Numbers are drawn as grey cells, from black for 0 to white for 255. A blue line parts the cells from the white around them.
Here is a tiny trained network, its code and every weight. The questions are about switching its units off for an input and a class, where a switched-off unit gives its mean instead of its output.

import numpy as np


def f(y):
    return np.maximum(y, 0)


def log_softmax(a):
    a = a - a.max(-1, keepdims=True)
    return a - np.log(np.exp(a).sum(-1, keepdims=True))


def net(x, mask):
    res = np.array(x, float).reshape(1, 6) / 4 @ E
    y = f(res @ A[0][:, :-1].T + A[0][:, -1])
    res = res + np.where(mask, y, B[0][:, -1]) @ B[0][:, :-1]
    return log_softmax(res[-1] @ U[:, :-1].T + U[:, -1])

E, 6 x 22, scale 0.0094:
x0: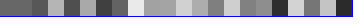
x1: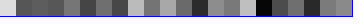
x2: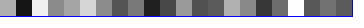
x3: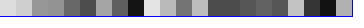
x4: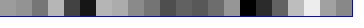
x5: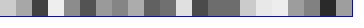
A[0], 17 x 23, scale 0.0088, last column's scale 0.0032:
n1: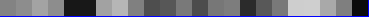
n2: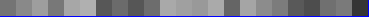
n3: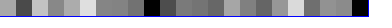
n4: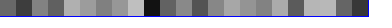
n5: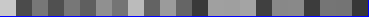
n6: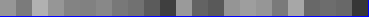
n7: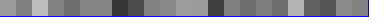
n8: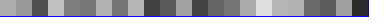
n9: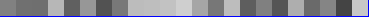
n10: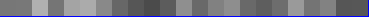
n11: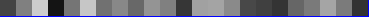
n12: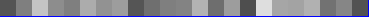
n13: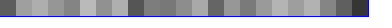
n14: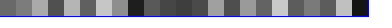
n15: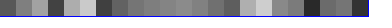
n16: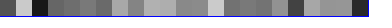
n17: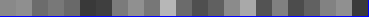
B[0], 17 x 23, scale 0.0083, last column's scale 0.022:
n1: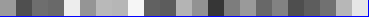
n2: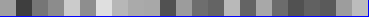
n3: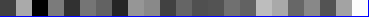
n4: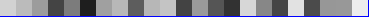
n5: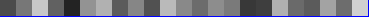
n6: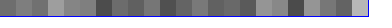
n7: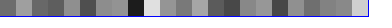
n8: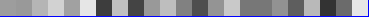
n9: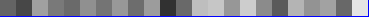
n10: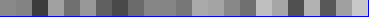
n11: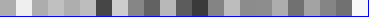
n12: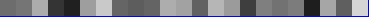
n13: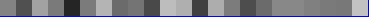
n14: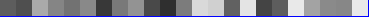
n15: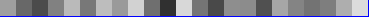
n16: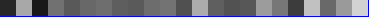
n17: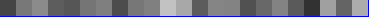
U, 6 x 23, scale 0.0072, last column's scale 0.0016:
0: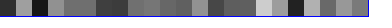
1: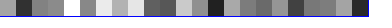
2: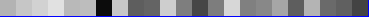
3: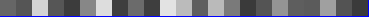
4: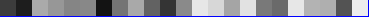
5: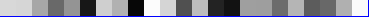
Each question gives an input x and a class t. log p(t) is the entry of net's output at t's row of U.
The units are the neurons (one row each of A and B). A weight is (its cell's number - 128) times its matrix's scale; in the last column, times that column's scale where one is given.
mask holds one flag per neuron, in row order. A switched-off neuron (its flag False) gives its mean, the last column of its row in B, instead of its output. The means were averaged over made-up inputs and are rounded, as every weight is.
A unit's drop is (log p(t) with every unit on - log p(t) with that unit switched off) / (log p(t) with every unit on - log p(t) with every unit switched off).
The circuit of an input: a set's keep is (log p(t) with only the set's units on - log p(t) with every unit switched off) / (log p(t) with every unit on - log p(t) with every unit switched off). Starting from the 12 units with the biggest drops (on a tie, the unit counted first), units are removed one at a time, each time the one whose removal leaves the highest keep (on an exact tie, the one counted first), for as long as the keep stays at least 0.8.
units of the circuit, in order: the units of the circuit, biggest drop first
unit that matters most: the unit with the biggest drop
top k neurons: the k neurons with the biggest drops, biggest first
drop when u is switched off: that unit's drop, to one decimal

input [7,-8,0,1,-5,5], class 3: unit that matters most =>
n12
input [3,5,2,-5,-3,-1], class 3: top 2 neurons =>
(n5; n7)
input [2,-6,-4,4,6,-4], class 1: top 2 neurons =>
(n1; n5)
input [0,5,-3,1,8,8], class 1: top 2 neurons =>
(n1; n11)
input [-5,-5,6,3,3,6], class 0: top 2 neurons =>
(n3; n11)
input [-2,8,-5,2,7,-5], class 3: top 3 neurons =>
(n17; n5; n15)
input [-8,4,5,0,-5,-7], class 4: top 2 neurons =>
(n14; n8)
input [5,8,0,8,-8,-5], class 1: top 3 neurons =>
(n15; n2; n4)
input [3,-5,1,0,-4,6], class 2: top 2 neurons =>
(n8; n1)
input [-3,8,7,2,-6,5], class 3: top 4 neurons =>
(n5; n16; n17; n1)
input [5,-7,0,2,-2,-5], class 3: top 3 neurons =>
(n12; n8; n14)
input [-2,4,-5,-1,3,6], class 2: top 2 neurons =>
(n8; n3)
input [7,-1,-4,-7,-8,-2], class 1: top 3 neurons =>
(n15; n14; n2)
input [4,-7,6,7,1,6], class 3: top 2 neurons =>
(n12; n4)
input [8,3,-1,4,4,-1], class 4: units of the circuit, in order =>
(n9)
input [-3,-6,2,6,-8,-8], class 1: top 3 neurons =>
(n15; n2; n8)
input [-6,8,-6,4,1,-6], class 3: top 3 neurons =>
(n17; n3; n8)
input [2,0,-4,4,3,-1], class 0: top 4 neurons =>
(n4; n14; n16; n7)
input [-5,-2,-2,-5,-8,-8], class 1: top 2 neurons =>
(n15; n2)
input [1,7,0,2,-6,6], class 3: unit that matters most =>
n5
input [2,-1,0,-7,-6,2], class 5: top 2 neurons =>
(n4; n1)
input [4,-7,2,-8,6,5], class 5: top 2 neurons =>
(n4; n5)
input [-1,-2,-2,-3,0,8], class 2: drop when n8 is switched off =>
0.3
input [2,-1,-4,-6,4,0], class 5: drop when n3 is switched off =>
0.2
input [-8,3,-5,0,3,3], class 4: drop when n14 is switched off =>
1.0
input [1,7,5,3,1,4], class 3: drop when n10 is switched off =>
0.0
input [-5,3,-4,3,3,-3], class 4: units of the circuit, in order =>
(n14)
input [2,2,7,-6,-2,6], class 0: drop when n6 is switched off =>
0.1
